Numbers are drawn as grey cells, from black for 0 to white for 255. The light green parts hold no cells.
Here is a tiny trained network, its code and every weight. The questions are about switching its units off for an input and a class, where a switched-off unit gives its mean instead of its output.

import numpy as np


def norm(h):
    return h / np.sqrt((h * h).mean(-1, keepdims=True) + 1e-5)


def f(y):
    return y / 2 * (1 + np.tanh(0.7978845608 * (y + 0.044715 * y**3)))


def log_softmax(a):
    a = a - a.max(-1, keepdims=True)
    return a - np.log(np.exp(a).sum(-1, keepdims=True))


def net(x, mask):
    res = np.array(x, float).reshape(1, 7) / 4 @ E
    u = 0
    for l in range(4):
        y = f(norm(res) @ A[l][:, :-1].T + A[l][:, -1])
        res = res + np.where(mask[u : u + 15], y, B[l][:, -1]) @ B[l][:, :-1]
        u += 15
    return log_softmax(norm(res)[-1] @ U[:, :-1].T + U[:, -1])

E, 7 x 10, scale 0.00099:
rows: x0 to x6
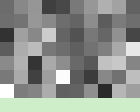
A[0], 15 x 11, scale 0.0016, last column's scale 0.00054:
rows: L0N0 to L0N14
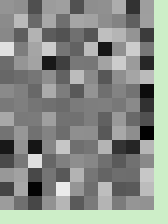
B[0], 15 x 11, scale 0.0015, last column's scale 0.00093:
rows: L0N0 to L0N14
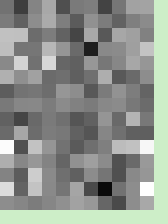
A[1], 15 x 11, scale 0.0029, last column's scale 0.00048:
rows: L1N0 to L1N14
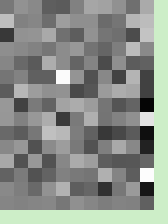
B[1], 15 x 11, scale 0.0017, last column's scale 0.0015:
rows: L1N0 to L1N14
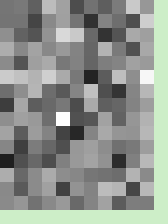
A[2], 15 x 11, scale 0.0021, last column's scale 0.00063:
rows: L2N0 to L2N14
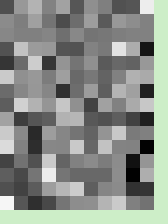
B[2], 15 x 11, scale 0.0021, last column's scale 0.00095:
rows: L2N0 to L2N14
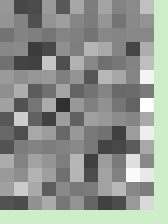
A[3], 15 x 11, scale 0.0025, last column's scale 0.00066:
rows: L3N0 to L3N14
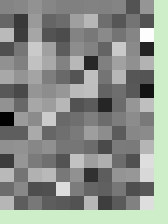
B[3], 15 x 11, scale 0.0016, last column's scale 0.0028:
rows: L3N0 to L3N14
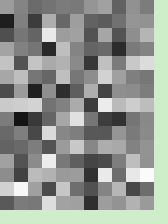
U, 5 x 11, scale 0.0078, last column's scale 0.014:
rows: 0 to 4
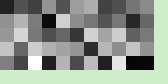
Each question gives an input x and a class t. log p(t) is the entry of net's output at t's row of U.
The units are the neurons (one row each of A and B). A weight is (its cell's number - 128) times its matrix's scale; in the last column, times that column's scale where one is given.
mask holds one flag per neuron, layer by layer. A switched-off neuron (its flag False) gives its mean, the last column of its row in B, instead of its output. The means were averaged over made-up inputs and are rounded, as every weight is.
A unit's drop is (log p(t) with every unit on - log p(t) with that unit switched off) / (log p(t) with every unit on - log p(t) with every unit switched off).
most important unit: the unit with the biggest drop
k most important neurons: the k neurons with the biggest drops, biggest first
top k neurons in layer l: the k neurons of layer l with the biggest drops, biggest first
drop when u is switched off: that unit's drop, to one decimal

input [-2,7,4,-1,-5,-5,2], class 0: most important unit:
L1N5
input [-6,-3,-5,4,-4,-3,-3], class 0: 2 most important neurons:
(L1N11, L2N12)
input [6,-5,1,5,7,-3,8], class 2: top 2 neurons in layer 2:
(L2N3, L2N12)
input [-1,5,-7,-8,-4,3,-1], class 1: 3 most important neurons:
(L3N13, L2N8, L1N5)
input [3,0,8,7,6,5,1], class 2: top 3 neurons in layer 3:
(L3N12, L3N4, L3N2)
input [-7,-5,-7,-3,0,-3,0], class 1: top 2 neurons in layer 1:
(L1N11, L1N7)
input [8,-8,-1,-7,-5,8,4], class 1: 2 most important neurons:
(L2N8, L1N11)
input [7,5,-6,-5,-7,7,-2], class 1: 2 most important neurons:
(L3N13, L1N5)
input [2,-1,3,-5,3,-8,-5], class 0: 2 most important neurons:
(L1N5, L0N3)
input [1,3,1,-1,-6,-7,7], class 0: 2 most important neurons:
(L1N5, L1N11)
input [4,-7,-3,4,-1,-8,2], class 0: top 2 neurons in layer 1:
(L1N5, L1N9)
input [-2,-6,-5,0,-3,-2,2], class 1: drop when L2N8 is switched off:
0.1
